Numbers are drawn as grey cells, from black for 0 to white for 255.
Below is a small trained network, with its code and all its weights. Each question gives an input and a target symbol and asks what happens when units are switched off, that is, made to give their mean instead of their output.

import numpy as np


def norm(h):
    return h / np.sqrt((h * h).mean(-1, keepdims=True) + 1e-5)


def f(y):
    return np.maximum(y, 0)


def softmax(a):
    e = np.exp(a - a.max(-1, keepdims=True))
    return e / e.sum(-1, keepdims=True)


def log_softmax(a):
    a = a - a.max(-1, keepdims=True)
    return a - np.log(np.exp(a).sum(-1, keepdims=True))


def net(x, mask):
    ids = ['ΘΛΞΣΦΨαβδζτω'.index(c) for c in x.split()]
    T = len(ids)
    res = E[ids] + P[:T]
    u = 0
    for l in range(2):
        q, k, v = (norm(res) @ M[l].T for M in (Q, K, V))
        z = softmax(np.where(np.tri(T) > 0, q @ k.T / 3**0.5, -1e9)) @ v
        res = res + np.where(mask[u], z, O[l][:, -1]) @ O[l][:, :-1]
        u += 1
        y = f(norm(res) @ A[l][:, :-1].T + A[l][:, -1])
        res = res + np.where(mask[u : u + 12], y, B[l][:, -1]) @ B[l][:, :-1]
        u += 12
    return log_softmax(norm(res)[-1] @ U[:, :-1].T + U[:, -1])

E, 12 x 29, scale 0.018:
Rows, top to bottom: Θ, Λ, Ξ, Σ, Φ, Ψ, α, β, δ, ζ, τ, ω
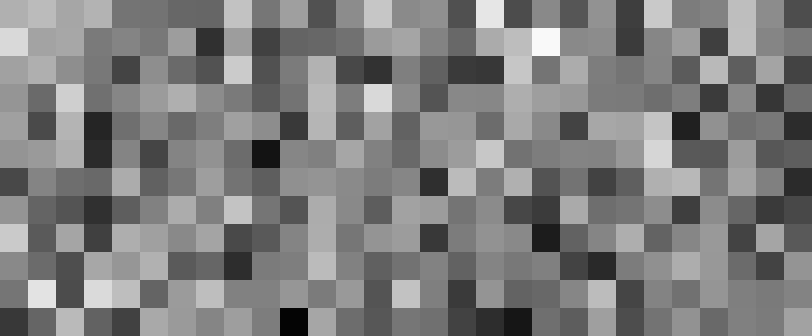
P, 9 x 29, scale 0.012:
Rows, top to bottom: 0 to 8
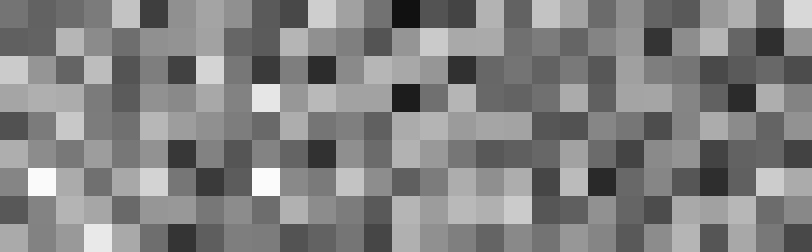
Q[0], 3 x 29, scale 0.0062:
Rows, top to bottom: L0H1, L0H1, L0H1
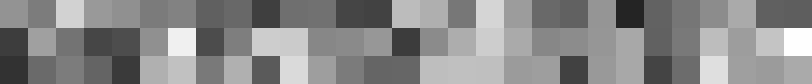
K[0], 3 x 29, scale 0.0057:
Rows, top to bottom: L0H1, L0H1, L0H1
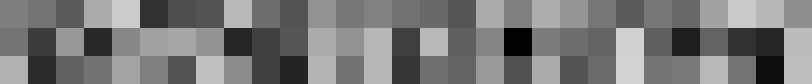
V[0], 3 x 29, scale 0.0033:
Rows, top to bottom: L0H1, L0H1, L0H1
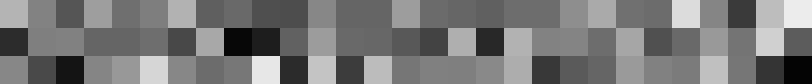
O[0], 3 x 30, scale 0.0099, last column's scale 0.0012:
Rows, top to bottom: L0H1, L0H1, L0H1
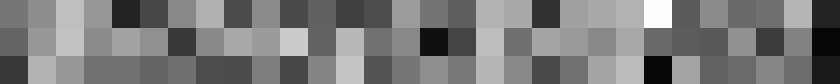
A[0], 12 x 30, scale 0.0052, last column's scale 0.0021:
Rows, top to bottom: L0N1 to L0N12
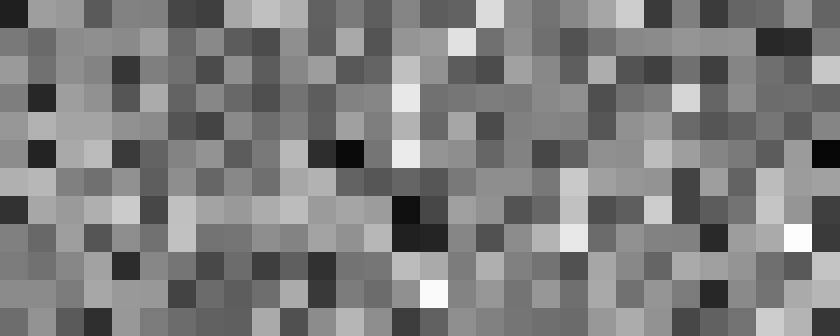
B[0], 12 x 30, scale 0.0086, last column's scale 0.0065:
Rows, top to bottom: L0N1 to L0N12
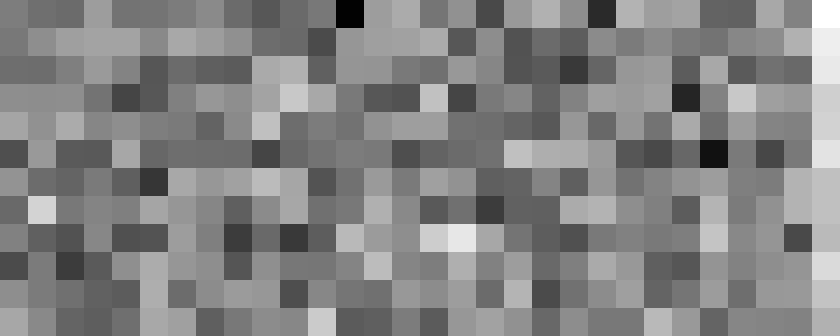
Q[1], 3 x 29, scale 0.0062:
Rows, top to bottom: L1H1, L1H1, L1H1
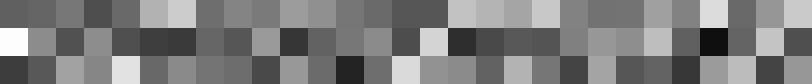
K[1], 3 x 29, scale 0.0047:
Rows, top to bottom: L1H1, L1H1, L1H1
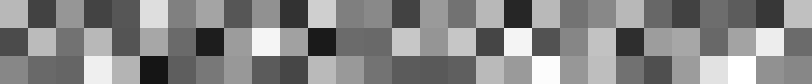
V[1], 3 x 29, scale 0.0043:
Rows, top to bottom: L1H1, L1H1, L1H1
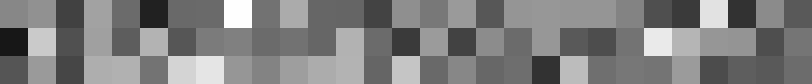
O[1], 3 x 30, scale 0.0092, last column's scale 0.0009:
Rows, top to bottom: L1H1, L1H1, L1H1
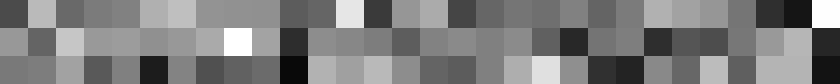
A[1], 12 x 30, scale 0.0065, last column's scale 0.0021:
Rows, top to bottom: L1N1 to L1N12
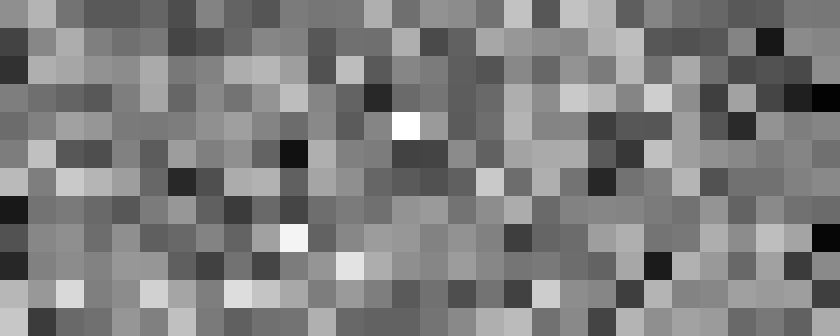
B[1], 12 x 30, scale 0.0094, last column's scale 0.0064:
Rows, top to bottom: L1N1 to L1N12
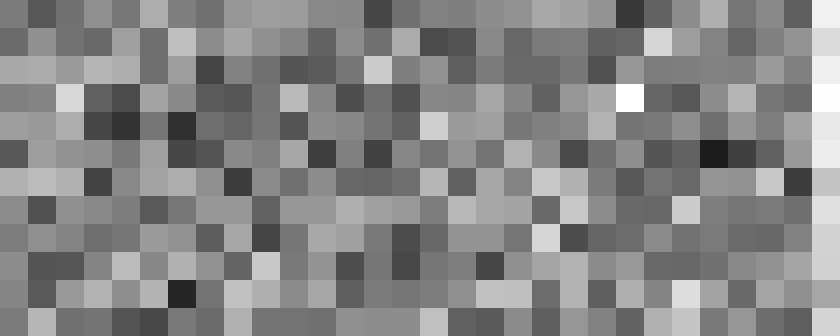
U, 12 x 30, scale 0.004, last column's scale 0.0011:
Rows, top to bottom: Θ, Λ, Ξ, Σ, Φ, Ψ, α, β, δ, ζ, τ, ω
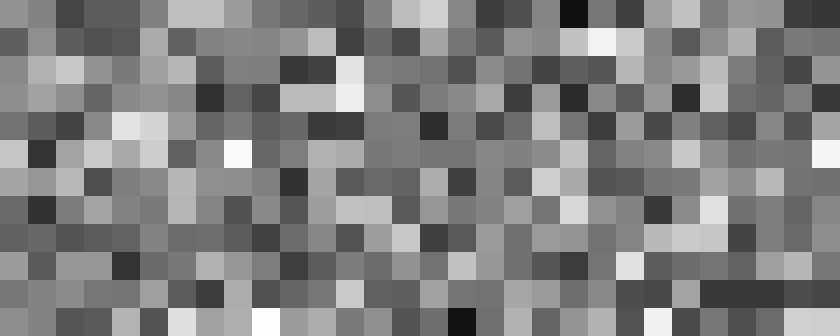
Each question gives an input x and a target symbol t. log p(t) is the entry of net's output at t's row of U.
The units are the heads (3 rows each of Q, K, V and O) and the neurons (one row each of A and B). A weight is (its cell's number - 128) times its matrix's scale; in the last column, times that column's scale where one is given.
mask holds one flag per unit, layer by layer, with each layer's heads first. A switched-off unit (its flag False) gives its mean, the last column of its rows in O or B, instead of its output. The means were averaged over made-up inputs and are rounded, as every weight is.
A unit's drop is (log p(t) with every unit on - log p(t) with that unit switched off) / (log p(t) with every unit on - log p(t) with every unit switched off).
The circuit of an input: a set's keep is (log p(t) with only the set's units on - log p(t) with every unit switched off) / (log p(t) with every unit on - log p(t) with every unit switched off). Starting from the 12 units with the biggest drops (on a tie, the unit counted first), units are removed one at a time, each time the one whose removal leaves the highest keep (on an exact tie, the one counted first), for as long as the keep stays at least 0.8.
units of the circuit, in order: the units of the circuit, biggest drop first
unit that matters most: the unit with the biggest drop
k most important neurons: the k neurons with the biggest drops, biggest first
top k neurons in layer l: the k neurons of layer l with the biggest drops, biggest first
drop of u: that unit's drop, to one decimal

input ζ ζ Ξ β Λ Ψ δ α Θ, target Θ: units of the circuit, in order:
L0H1
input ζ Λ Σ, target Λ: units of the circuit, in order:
L1H1; L0N4
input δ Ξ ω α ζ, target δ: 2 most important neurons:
L0N1; L1N2
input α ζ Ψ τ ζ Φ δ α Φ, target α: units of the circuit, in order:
L1N7; L0H1; L1H1
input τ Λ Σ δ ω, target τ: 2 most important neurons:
L1N6; L0N6
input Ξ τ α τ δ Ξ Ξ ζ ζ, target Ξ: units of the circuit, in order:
L1H1; L1N3; L0H1
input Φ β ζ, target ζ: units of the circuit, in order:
L1H1; L0H1
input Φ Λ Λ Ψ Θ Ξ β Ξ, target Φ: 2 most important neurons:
L1N10; L0N3
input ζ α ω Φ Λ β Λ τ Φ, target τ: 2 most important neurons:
L0N6; L1N6
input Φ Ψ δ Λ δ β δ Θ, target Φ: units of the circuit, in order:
L0H1; L1N10; L0N1
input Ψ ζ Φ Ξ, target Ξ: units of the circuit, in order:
L1H1; L1N3
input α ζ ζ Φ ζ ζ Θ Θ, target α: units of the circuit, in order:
L0H1; L1H1; L1N7
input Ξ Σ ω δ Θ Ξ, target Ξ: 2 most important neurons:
L1N3; L0N3
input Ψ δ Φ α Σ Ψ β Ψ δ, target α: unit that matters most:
L1N7
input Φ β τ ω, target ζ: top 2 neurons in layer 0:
L0N9; L0N6
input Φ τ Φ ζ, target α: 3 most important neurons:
L1N7; L0N6; L0N10
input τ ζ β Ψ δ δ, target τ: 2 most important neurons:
L0N6; L1N6
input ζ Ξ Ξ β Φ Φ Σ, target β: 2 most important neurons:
L0N9; L1N10
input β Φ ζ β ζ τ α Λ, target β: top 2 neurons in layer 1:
L1N8; L1N10
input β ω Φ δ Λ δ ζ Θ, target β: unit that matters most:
L0N10
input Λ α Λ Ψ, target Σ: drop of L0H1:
0.1
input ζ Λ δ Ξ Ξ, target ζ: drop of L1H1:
0.5
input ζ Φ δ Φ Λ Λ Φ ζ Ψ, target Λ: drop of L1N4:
0.2
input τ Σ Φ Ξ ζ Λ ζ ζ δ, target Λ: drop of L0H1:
0.3
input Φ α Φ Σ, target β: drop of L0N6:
0.0
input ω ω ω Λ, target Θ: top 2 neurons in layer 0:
L0N9; L0N4
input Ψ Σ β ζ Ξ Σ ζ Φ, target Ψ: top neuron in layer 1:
L1N11
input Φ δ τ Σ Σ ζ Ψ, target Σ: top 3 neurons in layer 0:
L0N9; L0N8; L0N1
